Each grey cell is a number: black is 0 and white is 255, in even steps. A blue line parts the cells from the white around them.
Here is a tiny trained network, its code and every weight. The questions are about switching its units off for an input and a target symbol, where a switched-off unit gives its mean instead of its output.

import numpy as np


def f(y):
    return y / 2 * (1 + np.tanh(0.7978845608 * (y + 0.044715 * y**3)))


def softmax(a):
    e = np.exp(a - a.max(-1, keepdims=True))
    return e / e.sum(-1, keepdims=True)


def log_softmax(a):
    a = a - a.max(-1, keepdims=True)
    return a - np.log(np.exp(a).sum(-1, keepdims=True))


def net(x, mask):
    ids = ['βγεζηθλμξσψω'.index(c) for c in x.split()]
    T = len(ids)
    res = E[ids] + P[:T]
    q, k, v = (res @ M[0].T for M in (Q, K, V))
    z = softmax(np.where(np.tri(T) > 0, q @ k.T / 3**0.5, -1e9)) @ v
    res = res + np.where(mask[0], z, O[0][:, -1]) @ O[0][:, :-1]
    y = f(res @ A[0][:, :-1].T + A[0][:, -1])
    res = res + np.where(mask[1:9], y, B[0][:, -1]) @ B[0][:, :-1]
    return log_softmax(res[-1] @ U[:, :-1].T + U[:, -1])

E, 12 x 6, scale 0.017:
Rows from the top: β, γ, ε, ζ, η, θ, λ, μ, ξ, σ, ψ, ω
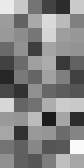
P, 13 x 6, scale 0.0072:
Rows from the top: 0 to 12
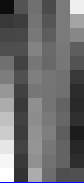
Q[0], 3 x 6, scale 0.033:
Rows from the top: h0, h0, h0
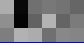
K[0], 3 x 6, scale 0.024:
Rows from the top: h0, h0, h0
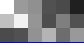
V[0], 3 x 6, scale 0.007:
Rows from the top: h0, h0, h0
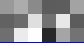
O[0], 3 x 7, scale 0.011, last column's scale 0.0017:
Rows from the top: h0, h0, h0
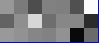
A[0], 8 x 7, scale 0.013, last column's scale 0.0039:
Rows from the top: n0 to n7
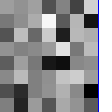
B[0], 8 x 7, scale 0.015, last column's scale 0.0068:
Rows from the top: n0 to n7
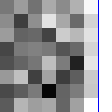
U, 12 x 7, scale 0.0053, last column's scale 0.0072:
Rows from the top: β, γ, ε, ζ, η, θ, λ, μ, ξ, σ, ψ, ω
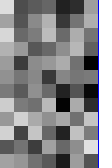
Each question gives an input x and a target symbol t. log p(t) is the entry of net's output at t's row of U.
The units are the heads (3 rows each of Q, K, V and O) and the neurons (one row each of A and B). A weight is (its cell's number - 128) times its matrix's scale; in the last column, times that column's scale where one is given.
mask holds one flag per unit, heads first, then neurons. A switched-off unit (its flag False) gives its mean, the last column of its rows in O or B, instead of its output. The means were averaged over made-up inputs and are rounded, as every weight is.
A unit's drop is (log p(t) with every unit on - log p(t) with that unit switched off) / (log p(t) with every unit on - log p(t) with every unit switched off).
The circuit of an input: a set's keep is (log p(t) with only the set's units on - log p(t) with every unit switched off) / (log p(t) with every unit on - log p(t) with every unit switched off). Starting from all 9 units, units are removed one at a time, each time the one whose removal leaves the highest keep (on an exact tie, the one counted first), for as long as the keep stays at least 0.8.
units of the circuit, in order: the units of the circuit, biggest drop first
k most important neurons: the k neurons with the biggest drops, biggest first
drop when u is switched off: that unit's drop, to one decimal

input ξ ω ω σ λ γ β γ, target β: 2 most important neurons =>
n7, n0
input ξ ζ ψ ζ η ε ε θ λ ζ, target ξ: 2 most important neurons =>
n0, n6
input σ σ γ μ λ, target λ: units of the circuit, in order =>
n6, h0, n4, n0
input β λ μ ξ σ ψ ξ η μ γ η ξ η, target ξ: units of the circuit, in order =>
h0, n0
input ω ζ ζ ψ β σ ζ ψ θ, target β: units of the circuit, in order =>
h0, n7
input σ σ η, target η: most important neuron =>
n2
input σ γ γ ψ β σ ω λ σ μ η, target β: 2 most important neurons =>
n7, n1
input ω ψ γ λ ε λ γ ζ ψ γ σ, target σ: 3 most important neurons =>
n4, n5, n0
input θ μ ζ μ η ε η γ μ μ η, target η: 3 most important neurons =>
n2, n1, n5
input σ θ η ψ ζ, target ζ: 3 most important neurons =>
n2, n4, n3
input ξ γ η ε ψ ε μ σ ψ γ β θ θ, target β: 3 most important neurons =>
n7, n2, n1
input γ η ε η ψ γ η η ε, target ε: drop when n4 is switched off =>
0.2
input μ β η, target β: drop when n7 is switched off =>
0.3
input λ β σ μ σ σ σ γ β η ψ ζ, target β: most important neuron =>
n7
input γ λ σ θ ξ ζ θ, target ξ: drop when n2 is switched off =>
0.0
